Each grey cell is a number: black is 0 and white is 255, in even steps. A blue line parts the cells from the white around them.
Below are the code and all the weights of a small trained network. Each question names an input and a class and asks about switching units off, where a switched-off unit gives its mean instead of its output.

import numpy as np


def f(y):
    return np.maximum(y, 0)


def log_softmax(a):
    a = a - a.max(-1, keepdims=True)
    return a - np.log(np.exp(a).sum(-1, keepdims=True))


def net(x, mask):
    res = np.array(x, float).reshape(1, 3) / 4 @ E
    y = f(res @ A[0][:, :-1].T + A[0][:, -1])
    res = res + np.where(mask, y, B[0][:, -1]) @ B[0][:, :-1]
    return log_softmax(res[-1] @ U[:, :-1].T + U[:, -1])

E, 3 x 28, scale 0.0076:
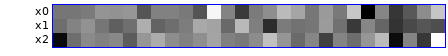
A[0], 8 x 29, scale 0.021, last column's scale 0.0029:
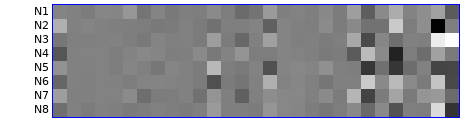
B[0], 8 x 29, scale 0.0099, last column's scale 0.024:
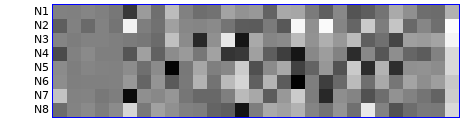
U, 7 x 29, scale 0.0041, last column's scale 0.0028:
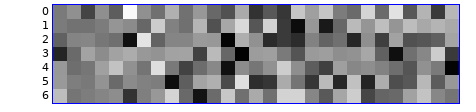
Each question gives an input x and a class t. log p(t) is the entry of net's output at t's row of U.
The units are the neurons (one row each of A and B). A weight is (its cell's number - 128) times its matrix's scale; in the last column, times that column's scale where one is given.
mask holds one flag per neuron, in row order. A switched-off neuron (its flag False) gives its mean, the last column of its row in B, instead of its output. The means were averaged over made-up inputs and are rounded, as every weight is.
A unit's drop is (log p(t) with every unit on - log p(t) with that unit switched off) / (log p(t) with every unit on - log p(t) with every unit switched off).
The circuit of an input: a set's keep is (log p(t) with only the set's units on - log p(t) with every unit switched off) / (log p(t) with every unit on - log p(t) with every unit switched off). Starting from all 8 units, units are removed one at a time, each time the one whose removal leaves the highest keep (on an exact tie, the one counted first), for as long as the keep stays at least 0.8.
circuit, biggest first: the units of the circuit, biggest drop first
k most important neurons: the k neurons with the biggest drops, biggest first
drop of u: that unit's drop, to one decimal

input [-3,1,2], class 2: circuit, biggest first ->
[N3, N2]
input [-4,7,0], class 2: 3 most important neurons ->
[N3, N4, N8]
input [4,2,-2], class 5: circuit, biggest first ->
[N5]
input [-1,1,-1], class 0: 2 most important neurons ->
[N5, N3]
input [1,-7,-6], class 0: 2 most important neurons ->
[N2, N3]
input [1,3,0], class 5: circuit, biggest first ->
[N3, N8]
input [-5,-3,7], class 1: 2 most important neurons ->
[N6, N2]
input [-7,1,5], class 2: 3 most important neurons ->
[N4, N5, N3]
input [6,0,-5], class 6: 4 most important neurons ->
[N7, N1, N6, N4]
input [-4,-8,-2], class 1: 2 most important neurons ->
[N6, N8]
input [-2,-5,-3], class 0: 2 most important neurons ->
[N2, N3]
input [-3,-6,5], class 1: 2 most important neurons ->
[N6, N2]
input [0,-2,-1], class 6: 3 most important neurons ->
[N2, N4, N5]
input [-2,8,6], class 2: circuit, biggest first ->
[N4]
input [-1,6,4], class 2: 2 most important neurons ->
[N3, N4]
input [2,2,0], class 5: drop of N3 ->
0.3
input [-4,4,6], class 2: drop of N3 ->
0.2
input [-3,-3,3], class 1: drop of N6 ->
0.1
